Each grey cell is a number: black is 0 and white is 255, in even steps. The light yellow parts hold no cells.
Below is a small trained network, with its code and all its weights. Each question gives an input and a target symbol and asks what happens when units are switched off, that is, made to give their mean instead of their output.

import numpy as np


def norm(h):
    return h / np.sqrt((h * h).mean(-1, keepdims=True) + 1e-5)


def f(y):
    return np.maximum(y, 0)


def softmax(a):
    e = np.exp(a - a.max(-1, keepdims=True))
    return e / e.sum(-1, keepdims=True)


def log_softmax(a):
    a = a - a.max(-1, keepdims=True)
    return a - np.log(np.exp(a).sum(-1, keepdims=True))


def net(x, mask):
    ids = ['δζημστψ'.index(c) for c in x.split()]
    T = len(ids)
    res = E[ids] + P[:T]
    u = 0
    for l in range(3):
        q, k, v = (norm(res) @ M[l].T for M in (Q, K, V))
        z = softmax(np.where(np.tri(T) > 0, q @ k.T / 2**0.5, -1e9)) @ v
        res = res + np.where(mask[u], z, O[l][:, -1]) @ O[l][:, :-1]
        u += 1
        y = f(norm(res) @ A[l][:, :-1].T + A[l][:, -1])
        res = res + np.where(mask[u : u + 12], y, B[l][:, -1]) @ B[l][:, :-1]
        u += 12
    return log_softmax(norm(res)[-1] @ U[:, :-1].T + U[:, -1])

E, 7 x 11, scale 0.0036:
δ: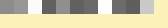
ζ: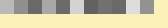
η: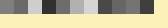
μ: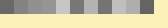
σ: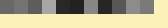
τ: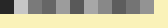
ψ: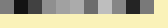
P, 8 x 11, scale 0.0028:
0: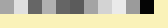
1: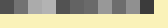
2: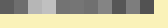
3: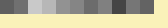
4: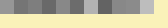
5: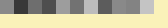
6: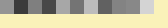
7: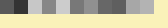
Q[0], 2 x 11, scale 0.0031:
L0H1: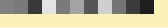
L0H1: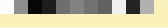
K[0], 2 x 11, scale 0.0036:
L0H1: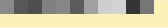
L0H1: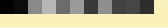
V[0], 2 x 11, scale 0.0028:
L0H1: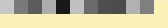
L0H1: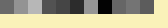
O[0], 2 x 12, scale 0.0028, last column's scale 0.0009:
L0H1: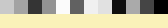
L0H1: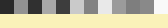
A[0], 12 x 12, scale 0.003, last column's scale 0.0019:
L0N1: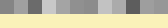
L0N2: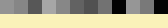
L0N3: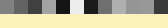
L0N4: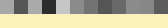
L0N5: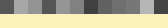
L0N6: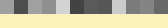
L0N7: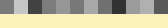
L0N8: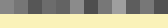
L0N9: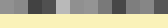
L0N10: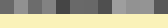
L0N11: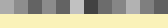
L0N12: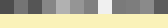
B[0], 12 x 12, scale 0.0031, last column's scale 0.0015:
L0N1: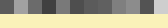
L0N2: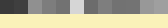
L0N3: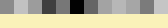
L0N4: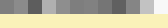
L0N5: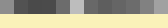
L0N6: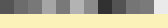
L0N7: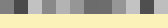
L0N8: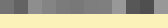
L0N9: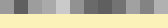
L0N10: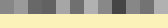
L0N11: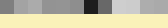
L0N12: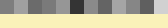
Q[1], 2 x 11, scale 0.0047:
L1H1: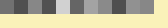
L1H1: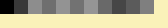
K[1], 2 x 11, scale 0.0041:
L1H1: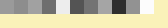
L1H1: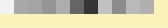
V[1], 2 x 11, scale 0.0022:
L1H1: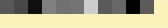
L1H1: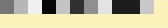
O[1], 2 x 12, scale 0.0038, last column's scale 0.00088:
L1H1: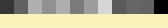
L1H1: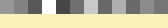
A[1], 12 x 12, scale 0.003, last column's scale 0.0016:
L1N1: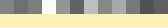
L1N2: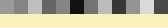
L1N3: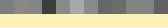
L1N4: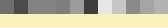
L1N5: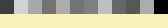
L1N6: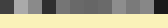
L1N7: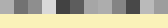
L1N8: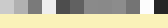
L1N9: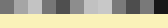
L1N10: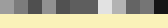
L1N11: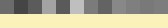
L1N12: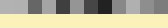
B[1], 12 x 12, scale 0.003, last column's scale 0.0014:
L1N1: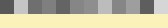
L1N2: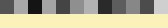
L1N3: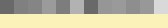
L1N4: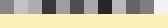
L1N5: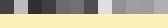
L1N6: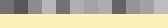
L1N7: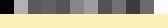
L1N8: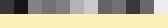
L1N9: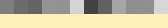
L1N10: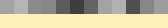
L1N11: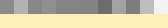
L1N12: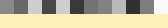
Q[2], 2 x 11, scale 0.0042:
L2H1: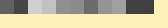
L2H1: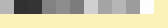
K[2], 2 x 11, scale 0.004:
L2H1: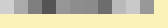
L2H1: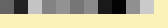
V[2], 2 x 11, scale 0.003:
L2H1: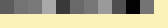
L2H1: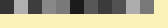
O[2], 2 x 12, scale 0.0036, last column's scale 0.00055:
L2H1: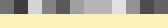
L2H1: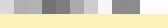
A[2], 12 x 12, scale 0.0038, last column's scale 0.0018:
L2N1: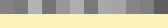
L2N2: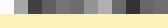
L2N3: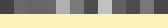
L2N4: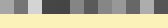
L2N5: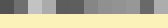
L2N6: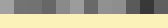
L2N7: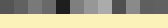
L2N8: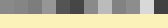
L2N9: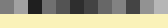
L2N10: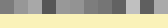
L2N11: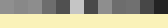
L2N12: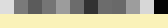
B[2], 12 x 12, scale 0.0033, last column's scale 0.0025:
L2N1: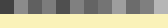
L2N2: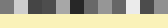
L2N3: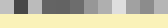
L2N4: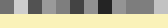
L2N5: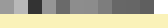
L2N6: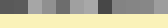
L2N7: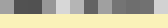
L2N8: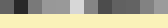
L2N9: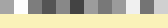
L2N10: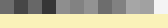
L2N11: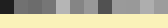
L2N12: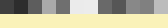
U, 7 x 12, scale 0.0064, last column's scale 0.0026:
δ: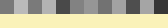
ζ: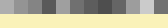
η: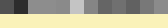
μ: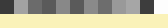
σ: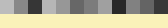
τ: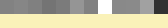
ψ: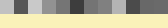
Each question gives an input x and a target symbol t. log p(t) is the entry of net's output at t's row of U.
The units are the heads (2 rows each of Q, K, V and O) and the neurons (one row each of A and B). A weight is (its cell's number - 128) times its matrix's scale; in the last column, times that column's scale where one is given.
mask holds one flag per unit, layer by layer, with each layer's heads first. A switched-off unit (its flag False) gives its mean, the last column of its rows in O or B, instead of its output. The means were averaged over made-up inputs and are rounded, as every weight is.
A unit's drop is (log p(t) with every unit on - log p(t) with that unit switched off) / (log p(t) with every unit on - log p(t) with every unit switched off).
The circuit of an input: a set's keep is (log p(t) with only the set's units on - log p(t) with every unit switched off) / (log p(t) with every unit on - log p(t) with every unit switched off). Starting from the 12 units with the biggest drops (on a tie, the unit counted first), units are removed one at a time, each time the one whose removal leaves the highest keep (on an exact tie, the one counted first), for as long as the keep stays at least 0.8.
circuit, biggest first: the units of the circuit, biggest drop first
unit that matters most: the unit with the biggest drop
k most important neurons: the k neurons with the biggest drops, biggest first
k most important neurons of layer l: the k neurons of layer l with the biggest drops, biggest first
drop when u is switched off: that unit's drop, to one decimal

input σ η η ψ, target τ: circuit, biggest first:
L1H1, L2H1
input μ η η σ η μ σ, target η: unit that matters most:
L2H1
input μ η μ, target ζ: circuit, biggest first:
L2H1, L1H1
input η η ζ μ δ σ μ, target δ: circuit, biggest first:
L1H1, L2N10
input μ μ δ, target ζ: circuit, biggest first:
L2H1, L1H1
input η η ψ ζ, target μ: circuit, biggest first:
L0N3, L2H1
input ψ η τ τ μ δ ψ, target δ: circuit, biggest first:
L1H1, L1N11
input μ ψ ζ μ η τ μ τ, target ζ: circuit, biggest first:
L1H1, L2H1, L0N3
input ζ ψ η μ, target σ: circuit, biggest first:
L0H1, L2H1
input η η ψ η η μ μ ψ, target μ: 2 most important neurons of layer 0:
L0N12, L0N3
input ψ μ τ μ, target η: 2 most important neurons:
L0N6, L2N9
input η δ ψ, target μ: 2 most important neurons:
L2N9, L1N7
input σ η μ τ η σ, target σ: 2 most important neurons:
L2N7, L0N3
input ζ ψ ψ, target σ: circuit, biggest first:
L2H1, L0H1
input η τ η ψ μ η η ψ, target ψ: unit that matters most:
L2N3
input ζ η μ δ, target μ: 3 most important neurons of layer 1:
L1N7, L1N2, L1N5
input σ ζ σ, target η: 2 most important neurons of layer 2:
L2N8, L2N9
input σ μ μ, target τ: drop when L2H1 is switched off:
0.4
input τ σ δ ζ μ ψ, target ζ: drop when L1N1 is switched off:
0.0
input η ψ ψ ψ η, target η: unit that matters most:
L1H1
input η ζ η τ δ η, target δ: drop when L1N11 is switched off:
0.1
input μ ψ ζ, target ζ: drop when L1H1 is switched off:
0.2
